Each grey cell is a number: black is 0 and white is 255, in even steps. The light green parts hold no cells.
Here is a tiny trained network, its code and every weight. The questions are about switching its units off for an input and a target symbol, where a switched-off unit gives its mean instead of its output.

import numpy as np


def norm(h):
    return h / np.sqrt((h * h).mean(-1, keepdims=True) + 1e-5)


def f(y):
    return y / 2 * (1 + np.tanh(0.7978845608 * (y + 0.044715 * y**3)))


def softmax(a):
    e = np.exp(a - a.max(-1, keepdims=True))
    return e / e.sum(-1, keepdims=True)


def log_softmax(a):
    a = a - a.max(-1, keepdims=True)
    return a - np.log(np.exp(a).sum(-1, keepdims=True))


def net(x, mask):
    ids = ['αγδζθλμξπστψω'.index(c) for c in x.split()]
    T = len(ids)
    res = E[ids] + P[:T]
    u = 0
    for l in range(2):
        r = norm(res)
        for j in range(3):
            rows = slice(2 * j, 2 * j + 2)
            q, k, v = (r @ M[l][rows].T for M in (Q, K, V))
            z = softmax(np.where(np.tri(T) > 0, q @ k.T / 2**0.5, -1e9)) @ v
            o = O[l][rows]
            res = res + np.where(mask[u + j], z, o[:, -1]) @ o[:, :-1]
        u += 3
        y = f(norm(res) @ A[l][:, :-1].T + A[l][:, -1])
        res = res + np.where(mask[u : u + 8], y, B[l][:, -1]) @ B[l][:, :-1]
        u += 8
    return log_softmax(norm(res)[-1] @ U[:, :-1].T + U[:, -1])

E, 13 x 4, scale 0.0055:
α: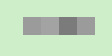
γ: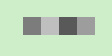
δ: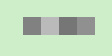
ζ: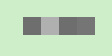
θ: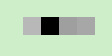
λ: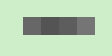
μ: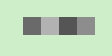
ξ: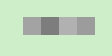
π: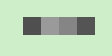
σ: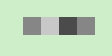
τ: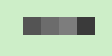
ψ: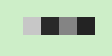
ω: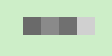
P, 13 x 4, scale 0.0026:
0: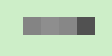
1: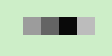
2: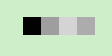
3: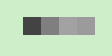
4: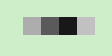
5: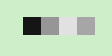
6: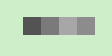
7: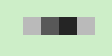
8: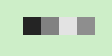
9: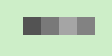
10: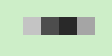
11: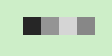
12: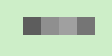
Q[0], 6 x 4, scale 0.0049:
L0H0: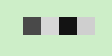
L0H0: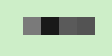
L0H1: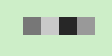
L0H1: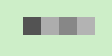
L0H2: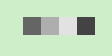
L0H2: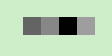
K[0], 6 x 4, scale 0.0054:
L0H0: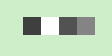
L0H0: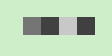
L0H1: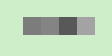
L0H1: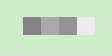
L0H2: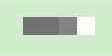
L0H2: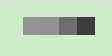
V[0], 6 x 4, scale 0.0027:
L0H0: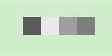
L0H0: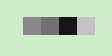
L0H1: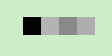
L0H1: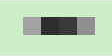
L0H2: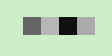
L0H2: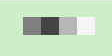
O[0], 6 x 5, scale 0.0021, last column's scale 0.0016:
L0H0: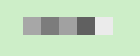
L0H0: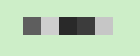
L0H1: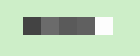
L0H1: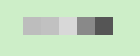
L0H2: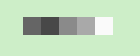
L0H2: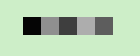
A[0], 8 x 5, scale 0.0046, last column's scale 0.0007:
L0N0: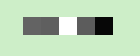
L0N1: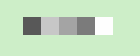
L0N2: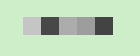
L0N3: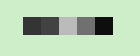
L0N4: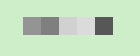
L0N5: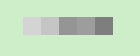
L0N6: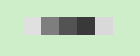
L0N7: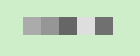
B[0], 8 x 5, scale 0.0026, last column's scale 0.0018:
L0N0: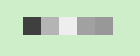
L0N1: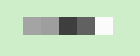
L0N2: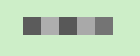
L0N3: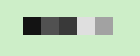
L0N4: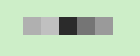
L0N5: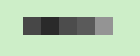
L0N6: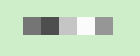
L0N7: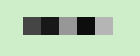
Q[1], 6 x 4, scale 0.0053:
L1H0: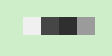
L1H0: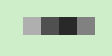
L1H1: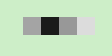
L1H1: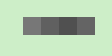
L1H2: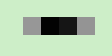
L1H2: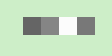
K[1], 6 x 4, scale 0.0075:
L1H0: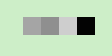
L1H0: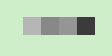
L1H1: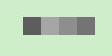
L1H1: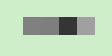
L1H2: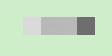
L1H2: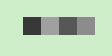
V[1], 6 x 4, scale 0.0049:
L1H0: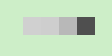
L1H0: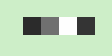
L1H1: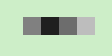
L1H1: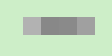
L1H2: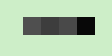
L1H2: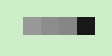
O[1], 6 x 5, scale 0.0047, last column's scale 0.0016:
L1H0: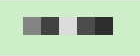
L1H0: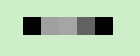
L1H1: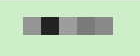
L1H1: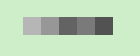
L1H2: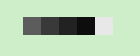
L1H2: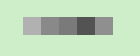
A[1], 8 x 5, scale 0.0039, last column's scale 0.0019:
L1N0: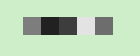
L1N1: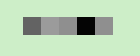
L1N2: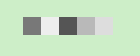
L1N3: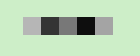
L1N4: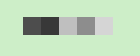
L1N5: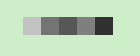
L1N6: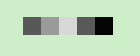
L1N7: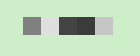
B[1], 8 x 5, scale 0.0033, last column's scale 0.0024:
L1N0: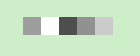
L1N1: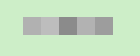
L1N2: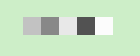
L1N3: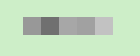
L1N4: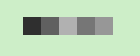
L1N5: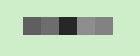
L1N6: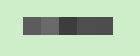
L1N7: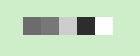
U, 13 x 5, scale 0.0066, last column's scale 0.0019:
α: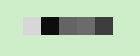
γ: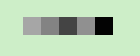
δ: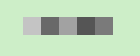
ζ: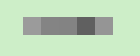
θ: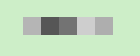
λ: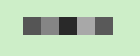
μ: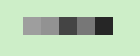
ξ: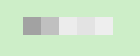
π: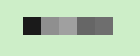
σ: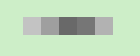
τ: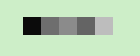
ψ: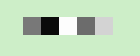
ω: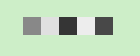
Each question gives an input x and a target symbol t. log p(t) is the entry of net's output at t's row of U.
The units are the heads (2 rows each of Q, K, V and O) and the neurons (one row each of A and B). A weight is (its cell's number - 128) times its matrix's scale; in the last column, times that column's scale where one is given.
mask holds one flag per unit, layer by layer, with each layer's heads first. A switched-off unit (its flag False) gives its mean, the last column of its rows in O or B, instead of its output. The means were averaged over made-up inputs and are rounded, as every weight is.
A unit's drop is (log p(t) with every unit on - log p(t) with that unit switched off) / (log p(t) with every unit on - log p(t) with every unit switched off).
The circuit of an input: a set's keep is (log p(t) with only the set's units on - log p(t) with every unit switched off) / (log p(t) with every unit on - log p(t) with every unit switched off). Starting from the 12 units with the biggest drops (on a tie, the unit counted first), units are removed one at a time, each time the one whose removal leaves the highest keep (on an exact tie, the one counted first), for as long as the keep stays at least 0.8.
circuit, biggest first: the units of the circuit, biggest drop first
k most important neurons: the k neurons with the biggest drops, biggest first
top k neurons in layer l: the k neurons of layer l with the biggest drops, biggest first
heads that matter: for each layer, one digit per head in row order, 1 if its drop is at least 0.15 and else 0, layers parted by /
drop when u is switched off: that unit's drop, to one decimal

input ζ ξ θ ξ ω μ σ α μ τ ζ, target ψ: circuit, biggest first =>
L0H2, L1H0, L0N6, L0N3
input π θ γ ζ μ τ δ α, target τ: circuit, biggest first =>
L1H0, L0N7
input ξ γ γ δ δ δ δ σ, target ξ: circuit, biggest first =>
L1H2, L1H0
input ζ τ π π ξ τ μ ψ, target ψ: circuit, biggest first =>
L1H0, L0H2, L0N6
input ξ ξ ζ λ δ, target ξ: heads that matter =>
100 / 001
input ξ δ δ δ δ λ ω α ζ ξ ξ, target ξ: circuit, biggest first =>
L1H2
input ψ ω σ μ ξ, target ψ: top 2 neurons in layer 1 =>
L1N4, L1N3
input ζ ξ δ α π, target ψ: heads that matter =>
101 / 100
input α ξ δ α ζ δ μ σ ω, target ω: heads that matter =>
000 / 100
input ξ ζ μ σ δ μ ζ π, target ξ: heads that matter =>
000 / 001
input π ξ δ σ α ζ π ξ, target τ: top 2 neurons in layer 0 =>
L0N7, L0N5
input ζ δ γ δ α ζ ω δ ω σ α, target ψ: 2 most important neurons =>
L0N6, L0N4
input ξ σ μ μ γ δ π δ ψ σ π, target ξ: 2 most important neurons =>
L0N6, L0N4
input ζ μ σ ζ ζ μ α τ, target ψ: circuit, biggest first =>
L1H0, L0H2, L0N6, L1H2
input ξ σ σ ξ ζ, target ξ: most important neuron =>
L0N0
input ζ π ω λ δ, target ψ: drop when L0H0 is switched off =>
0.1
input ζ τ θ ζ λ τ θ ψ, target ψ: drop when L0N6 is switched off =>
0.5
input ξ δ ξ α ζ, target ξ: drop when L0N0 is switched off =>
0.1
